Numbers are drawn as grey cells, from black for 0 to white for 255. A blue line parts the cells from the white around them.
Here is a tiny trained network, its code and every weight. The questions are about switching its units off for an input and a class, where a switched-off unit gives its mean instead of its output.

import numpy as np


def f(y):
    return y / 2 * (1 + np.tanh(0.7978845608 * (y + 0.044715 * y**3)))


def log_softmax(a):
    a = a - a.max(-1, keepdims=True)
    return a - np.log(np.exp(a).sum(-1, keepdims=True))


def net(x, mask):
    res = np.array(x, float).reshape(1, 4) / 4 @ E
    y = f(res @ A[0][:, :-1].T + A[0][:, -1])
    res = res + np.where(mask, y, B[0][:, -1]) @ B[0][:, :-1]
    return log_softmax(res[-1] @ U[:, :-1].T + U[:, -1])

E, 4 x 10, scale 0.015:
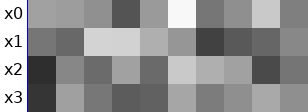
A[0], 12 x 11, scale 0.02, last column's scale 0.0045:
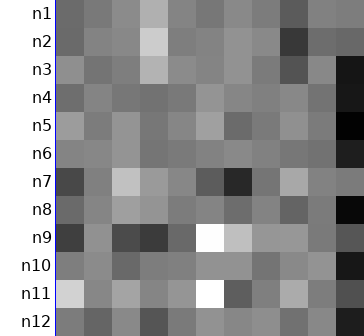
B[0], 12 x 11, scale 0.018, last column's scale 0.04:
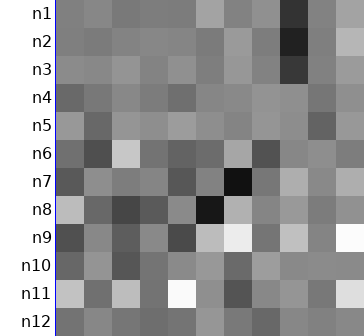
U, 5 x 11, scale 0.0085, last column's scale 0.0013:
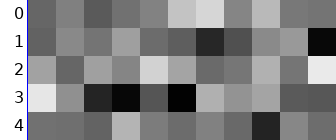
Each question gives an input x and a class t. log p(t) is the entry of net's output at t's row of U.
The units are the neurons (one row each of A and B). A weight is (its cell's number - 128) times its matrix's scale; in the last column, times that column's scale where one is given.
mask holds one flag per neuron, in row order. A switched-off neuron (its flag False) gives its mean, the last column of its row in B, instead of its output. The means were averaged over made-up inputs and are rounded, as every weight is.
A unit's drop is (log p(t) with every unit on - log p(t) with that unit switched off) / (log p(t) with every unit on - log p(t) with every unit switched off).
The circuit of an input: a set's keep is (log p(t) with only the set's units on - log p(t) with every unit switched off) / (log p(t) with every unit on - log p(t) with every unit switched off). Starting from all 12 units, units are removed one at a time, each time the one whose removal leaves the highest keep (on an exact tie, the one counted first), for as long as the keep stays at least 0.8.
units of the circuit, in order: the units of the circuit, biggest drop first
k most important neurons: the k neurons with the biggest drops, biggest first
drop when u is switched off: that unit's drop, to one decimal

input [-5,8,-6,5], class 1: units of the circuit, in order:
[n7]
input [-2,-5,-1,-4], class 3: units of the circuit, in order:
[n9, n11]
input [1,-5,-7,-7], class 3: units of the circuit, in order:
[n11, n9]
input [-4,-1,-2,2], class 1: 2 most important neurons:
[n9, n11]
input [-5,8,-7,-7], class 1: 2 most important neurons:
[n7, n9]
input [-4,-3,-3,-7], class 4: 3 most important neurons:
[n9, n11, n8]
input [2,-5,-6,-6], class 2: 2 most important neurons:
[n9, n8]
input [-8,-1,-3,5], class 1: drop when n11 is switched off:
0.1
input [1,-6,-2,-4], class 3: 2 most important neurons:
[n9, n11]
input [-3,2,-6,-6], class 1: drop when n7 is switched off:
0.1
